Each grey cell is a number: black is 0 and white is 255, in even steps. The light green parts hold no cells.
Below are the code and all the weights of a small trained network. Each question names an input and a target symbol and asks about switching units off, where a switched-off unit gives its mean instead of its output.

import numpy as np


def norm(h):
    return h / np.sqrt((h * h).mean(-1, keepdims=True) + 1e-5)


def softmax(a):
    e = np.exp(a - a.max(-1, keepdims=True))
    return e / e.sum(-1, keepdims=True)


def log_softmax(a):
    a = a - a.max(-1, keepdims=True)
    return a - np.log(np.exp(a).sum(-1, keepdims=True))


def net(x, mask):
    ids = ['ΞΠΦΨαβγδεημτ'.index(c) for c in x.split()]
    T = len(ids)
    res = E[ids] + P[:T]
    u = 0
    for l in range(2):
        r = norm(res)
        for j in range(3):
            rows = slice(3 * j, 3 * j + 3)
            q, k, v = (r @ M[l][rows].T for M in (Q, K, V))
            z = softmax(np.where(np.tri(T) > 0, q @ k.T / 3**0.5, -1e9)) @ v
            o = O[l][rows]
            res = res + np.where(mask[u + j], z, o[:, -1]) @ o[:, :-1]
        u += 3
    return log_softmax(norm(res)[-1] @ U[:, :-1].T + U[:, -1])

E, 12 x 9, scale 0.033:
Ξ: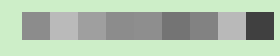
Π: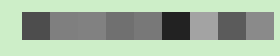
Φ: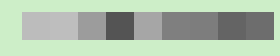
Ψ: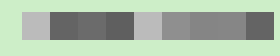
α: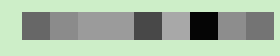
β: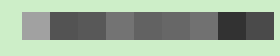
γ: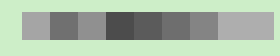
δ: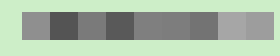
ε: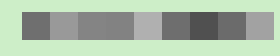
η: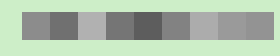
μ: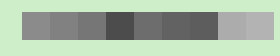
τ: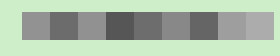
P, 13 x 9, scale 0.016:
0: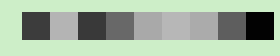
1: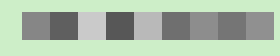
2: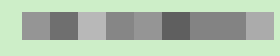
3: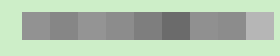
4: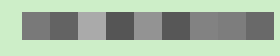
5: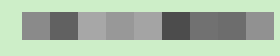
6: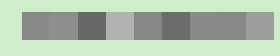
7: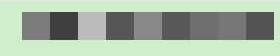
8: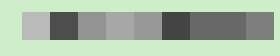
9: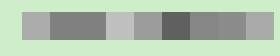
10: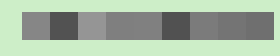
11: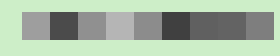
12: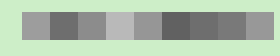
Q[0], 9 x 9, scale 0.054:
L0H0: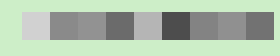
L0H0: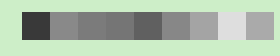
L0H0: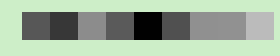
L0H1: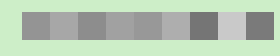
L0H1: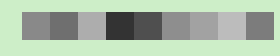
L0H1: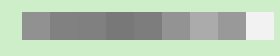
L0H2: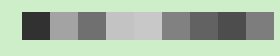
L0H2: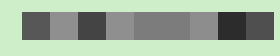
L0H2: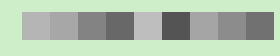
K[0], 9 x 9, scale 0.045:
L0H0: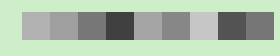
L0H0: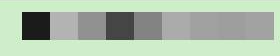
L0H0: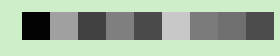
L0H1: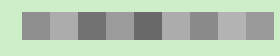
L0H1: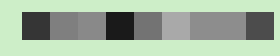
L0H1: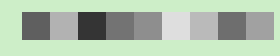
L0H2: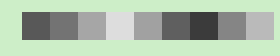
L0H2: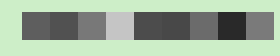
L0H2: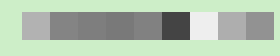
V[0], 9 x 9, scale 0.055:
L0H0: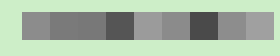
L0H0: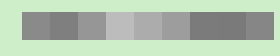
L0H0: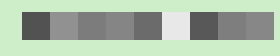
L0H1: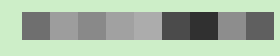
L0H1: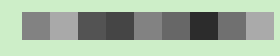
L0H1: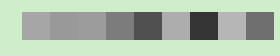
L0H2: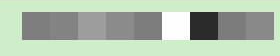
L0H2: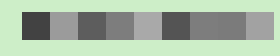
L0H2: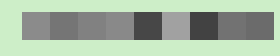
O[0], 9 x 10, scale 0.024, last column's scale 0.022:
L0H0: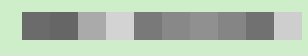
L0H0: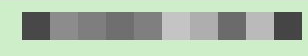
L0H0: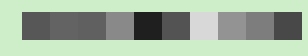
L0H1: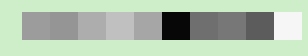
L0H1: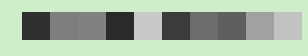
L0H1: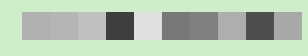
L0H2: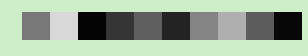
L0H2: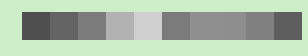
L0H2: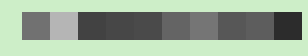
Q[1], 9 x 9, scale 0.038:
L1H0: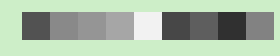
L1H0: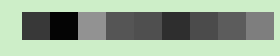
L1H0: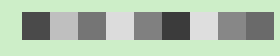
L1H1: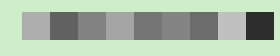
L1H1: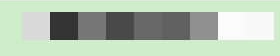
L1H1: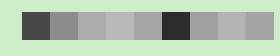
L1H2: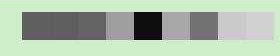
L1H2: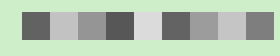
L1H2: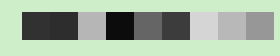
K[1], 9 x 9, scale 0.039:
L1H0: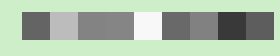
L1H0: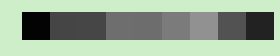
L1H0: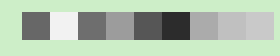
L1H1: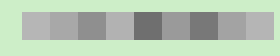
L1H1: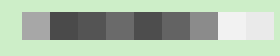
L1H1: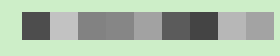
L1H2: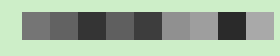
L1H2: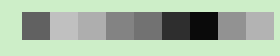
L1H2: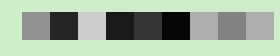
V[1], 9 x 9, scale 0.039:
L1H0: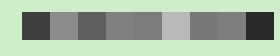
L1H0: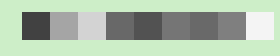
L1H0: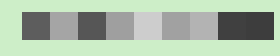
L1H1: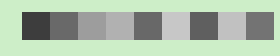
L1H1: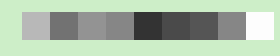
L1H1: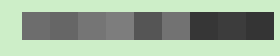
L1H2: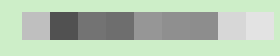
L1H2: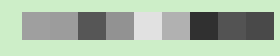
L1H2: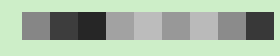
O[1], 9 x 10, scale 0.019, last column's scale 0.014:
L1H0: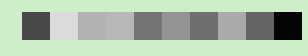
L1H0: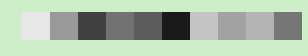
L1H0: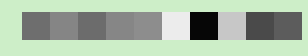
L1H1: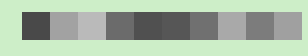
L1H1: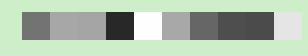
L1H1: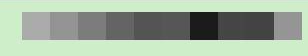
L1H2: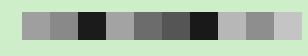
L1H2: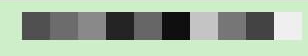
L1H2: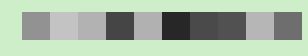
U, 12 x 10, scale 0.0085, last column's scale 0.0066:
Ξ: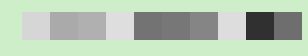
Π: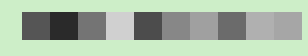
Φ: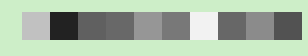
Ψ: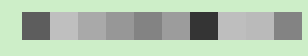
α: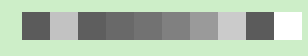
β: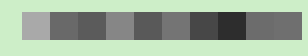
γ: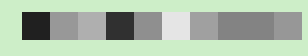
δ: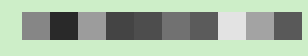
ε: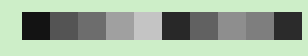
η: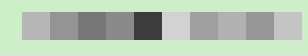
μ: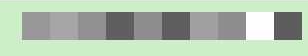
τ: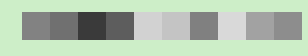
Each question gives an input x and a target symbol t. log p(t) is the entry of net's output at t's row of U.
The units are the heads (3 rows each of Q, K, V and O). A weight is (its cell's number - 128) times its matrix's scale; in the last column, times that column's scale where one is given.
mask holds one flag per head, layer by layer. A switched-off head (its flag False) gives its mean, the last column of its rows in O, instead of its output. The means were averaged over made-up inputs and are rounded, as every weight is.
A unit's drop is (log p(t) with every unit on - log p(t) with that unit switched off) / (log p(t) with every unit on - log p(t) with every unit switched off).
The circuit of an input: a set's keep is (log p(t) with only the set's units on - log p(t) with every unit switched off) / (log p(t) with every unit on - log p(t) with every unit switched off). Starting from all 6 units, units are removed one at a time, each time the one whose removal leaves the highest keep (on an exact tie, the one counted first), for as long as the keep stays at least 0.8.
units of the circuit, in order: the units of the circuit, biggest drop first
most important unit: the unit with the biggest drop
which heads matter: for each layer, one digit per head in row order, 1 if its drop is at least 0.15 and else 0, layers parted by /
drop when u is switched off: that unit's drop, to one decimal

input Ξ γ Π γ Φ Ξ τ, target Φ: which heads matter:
110 / 100
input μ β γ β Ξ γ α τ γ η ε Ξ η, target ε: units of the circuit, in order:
[L0H1 L0H0]
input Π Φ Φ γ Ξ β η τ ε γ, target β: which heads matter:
110 / 010
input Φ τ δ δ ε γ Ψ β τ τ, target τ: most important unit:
L0H2
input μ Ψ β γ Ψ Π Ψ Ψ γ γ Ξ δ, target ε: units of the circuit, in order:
[L0H1 L0H0]
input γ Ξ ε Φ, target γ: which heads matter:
110 / 000
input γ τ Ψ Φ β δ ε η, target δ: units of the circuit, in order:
[L0H0 L0H1 L1H1]
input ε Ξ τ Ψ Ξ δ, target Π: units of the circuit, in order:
[L0H0 L0H1 L1H2]
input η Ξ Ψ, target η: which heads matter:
010 / 000
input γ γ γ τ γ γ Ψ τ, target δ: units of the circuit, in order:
[L0H1 L0H0 L1H1]
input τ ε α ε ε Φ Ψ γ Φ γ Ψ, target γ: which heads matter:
110 / 001
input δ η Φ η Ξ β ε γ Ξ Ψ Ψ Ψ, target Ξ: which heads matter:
010 / 000
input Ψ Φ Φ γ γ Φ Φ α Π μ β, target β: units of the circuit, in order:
[L0H2 L1H1]
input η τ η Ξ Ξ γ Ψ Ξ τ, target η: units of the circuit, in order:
[L0H1]
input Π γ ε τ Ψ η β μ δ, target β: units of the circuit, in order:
[L0H0 L0H1 L1H1]
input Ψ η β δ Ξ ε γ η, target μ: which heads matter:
111 / 111
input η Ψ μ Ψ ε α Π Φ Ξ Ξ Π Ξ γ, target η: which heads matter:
010 / 000
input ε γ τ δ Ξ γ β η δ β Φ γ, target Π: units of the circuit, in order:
[L0H0 L0H1 L1H2]
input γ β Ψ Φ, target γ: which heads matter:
010 / 000
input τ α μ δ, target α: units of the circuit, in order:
[L0H2]
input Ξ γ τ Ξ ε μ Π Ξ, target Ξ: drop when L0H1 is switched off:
1.1
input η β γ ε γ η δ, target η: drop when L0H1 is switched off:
0.6
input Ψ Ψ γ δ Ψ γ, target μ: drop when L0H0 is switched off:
0.2
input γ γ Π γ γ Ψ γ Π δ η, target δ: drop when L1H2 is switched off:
0.3
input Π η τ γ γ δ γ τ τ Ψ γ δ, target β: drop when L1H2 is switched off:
0.0
